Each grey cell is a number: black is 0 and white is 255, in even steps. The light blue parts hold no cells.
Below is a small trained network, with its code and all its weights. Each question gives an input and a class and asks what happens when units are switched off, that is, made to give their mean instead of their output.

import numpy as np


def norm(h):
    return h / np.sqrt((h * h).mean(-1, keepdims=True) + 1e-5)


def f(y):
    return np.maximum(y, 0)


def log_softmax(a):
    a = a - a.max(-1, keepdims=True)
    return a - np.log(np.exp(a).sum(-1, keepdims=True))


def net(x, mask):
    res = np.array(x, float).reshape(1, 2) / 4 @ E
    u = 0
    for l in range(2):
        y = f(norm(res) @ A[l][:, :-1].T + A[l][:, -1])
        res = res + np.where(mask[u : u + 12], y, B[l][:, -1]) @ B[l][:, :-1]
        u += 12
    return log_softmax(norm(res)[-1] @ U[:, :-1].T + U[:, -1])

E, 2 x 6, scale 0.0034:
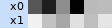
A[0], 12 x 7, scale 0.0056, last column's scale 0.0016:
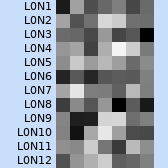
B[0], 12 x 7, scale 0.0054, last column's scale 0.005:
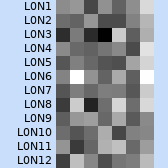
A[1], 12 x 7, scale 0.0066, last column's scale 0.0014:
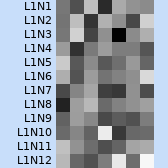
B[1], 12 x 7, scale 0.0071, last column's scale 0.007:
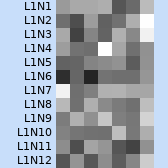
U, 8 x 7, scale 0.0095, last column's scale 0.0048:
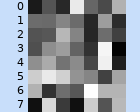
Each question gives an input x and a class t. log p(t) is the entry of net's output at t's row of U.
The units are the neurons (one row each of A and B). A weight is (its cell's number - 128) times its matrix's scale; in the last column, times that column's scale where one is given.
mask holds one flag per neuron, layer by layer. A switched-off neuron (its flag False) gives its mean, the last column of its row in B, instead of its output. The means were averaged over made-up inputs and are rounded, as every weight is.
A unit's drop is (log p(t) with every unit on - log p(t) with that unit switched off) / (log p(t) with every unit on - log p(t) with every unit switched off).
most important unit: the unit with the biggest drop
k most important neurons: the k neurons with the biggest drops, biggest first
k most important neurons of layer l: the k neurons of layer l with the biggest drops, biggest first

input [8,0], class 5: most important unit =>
L1N1
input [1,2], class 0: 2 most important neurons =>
[L0N6, L0N8]
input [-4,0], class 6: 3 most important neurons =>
[L0N6, L1N3, L1N7]
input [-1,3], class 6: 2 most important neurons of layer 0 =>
[L0N5, L0N8]
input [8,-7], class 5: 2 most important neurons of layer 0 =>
[L0N8, L0N3]
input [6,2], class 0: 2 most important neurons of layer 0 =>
[L0N6, L0N8]
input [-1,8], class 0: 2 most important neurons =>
[L0N6, L0N11]
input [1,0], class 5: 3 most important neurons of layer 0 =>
[L0N8, L0N1, L0N4]
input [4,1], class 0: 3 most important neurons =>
[L0N6, L0N12, L0N8]
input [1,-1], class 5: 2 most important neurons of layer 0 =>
[L0N6, L0N8]
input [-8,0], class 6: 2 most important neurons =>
[L1N3, L0N6]
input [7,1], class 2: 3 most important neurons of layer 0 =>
[L0N8, L0N6, L0N12]
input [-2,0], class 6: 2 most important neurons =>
[L1N7, L0N6]
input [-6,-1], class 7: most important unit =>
L0N8
